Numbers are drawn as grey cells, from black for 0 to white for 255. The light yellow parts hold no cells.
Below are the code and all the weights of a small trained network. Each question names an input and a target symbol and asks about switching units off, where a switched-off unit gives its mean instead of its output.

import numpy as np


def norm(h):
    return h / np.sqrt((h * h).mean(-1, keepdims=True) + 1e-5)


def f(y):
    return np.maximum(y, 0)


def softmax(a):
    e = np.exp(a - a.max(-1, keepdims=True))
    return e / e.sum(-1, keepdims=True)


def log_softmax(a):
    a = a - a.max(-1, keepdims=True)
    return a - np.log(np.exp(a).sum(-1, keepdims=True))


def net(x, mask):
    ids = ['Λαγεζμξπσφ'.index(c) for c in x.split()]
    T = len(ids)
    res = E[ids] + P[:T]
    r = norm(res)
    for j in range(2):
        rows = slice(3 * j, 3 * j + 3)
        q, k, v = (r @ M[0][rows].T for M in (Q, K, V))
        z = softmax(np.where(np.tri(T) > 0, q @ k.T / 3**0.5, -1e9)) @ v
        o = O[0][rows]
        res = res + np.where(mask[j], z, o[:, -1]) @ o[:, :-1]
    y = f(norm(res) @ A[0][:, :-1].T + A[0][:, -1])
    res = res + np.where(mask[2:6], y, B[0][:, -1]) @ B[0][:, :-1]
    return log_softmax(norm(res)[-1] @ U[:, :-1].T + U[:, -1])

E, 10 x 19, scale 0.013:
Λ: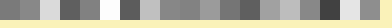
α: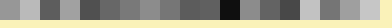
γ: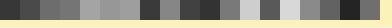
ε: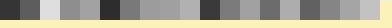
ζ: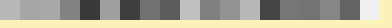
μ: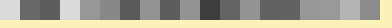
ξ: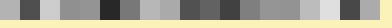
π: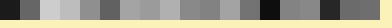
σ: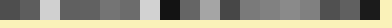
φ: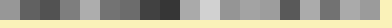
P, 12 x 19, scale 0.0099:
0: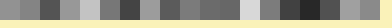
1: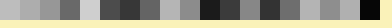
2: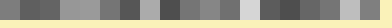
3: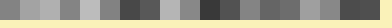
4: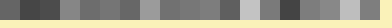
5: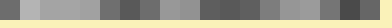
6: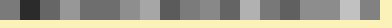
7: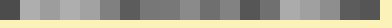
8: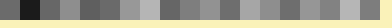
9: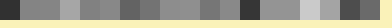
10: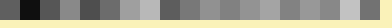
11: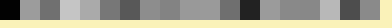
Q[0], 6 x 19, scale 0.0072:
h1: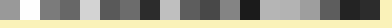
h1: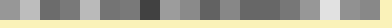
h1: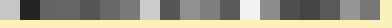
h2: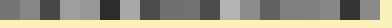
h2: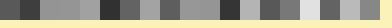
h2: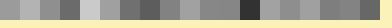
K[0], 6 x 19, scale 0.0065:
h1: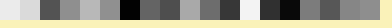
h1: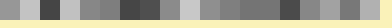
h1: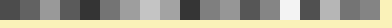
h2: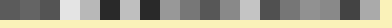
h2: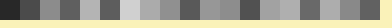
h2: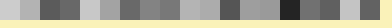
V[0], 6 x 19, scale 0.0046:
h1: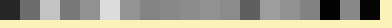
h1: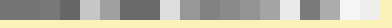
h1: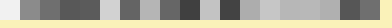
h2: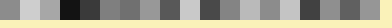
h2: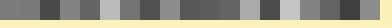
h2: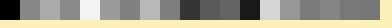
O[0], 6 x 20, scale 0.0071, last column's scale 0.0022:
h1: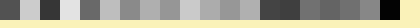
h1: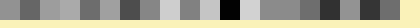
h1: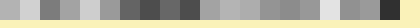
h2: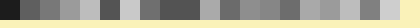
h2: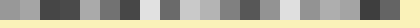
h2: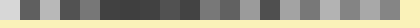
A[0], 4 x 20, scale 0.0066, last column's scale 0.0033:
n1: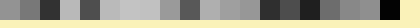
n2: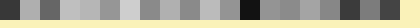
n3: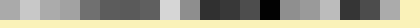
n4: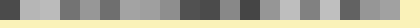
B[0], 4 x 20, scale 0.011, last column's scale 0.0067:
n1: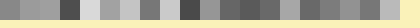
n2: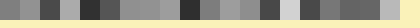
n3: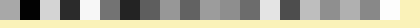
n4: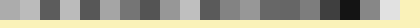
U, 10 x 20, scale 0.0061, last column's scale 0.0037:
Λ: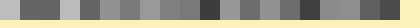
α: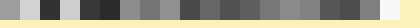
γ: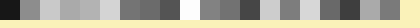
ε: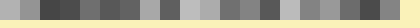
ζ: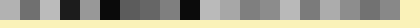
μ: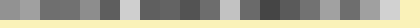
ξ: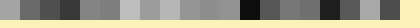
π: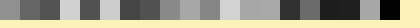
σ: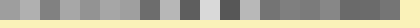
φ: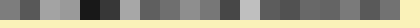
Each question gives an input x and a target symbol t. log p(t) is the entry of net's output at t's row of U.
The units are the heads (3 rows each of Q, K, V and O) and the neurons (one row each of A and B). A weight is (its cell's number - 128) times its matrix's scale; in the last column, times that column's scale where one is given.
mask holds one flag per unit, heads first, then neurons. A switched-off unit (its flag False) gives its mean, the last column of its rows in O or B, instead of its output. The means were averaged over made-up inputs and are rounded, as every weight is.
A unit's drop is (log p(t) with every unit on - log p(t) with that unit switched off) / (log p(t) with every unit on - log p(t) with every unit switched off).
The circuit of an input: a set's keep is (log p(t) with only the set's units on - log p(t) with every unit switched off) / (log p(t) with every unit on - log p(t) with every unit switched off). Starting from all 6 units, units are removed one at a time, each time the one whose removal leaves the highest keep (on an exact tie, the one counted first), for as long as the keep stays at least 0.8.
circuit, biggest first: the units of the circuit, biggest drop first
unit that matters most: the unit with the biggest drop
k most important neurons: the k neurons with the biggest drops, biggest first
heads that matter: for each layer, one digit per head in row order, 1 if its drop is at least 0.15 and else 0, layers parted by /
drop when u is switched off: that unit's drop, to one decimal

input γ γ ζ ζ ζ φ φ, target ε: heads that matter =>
01
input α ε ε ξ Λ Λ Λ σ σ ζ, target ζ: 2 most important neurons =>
[n3, n4]
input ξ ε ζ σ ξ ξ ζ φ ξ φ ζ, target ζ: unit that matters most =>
h1
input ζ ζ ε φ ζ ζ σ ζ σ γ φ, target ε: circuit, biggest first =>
[h2, n3, h1, n4]
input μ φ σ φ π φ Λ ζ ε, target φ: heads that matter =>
00
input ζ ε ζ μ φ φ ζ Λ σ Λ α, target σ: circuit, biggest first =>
[h1, n1]
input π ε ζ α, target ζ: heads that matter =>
00
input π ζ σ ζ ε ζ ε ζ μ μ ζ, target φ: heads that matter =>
10
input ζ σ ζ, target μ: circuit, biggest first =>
[h1, n1]
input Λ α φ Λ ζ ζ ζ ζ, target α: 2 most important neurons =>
[n2, n3]
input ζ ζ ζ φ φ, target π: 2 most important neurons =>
[n3, n1]
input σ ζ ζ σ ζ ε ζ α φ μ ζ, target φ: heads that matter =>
11
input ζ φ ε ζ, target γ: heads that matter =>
11
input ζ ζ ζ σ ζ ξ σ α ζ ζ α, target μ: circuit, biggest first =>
[h1]
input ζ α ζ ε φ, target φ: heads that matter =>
10
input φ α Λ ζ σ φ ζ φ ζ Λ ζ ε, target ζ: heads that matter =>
01
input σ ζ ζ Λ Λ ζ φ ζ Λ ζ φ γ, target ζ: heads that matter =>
01
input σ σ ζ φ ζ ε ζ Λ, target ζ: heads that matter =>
01
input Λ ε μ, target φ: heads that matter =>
11
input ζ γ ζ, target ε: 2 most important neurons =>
[n3, n4]
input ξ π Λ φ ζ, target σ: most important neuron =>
[n1]
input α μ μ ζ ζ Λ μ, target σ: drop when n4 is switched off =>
0.0
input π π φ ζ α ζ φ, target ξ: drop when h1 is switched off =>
1.1
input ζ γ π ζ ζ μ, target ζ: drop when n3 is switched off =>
0.3
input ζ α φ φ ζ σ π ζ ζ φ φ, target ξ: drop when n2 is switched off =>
0.0
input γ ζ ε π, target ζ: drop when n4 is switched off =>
-0.2
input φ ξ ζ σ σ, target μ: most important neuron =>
[n3]
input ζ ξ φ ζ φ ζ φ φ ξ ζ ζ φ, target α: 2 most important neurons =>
[n2, n3]
